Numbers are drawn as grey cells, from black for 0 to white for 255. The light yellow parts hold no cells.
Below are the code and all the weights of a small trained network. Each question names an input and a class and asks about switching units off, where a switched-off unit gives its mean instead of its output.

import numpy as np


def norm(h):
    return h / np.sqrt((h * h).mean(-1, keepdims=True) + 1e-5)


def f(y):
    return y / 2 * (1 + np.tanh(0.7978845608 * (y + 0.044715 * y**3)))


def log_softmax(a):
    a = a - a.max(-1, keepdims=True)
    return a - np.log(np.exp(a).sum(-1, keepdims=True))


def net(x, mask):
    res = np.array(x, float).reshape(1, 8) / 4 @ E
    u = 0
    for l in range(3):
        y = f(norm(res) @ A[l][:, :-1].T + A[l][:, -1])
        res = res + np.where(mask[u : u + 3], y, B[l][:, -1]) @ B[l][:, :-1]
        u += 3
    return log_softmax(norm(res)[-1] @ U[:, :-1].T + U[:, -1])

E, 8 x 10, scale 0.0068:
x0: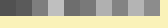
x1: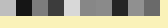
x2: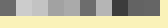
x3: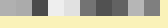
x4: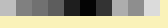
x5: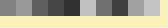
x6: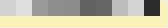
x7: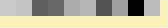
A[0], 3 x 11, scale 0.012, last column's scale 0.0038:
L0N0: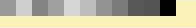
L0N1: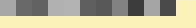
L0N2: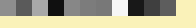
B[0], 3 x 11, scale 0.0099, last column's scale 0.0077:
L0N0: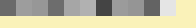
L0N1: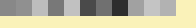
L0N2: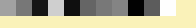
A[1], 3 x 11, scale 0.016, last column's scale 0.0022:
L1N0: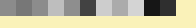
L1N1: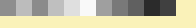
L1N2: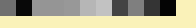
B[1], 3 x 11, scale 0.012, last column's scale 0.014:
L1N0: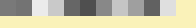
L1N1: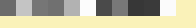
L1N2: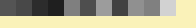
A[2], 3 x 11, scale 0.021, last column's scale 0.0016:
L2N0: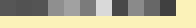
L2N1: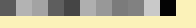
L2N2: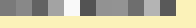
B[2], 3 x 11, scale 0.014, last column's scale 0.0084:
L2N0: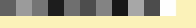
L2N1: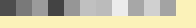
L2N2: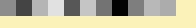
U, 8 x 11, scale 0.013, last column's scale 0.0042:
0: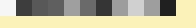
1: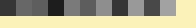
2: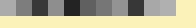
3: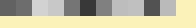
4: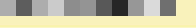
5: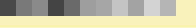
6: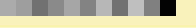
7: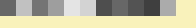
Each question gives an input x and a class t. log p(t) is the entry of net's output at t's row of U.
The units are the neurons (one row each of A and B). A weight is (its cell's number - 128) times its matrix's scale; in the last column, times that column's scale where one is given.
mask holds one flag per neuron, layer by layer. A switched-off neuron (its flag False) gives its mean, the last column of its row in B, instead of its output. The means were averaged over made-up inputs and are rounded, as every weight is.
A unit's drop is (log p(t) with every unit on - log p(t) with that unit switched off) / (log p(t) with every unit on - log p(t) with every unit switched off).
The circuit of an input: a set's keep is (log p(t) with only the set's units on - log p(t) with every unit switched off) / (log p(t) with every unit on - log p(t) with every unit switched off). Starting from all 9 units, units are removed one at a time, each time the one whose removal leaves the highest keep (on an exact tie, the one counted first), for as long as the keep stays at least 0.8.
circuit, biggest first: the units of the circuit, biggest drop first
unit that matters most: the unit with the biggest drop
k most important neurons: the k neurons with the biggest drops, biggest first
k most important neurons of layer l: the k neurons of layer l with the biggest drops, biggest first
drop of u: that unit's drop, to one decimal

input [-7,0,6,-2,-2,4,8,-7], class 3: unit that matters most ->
L1N0
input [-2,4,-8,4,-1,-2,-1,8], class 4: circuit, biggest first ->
(L0N1 L2N2)
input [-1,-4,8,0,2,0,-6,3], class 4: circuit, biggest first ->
(L2N2 L0N1 L1N1)
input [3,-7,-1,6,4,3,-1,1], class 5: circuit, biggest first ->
(L2N1 L0N2)
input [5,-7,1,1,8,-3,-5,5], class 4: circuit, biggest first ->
(L2N2 L0N1)
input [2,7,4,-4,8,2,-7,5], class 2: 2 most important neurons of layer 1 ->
(L1N2 L1N1)
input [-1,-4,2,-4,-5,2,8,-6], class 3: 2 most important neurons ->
(L1N0 L0N0)
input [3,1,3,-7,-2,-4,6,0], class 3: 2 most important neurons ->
(L1N2 L1N1)
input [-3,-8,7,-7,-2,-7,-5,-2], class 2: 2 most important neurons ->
(L0N2 L1N2)
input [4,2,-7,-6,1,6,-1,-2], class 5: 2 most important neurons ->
(L2N1 L1N2)
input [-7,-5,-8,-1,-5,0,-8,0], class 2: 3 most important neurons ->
(L0N2 L1N2 L1N1)
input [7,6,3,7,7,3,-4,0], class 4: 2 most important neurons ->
(L1N2 L2N2)
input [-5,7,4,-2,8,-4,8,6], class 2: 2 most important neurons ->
(L0N2 L1N1)
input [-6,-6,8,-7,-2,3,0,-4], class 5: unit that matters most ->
L2N1
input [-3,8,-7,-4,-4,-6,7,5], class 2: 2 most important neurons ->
(L0N2 L1N1)
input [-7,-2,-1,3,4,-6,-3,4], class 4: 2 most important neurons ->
(L0N1 L2N2)
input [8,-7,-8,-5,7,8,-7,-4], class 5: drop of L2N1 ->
0.2
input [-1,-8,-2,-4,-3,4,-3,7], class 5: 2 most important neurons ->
(L2N1 L1N1)
